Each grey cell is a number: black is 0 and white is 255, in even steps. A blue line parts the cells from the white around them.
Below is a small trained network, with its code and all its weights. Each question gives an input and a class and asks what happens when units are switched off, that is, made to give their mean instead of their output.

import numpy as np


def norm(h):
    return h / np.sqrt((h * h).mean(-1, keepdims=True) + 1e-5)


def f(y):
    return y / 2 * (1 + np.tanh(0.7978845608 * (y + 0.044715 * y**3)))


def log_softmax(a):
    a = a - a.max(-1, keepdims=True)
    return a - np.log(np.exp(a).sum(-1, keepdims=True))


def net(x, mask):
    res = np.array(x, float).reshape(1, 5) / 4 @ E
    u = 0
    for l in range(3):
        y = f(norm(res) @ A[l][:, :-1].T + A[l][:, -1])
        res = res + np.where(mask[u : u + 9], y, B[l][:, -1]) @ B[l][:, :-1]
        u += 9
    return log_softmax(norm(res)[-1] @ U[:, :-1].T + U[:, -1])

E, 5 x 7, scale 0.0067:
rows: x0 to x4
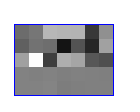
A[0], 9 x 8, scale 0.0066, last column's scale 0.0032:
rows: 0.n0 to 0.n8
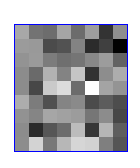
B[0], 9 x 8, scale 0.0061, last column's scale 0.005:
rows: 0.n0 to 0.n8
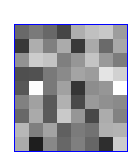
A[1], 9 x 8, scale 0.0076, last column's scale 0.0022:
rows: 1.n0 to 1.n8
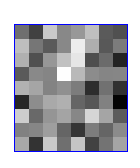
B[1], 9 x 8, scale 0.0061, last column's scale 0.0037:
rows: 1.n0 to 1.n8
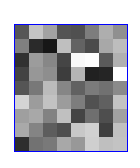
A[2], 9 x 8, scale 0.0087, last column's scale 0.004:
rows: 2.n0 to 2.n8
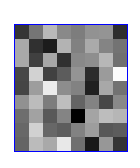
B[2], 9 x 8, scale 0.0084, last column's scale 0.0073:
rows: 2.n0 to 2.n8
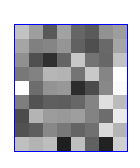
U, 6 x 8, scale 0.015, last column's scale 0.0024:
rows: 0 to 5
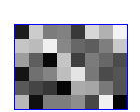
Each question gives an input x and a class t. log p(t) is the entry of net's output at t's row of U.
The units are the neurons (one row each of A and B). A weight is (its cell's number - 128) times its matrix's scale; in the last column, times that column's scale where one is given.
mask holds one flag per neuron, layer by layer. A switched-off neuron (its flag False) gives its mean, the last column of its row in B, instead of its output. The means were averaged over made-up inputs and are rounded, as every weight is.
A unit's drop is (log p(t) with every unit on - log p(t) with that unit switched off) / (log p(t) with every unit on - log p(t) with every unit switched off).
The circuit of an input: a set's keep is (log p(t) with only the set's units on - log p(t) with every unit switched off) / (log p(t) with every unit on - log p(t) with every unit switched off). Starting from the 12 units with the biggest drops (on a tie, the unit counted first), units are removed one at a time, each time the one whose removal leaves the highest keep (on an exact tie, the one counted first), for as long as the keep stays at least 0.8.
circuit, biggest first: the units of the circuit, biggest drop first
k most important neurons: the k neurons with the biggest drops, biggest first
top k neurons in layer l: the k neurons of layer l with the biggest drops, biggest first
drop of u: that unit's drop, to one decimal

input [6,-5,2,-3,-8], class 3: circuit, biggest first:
(1.n2)
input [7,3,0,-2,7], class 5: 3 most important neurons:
(0.n4 0.n3 0.n7)
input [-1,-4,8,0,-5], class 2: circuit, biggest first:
(1.n1 0.n8)
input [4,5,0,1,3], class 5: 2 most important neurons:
(0.n4 0.n7)
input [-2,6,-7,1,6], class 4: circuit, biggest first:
(2.n4 2.n2)
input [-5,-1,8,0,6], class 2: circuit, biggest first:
(0.n4 1.n1)
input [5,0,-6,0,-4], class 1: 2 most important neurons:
(0.n4 0.n8)
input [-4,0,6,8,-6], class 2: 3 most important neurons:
(0.n4 0.n8 1.n1)
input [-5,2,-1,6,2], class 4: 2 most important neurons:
(0.n4 2.n4)
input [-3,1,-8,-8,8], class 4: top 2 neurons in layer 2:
(2.n2 2.n3)
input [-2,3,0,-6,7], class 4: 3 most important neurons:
(0.n4 1.n7 2.n4)
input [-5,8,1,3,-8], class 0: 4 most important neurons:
(0.n8 0.n1 2.n3 2.n8)
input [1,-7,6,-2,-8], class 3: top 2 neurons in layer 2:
(2.n4 2.n0)
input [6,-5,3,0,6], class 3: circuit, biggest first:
(1.n2)
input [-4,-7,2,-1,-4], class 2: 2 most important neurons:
(0.n8 1.n1)
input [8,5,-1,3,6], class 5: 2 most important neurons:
(0.n4 0.n3)
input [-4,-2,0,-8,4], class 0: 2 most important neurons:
(0.n4 2.n4)
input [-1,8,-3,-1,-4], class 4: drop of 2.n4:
0.2
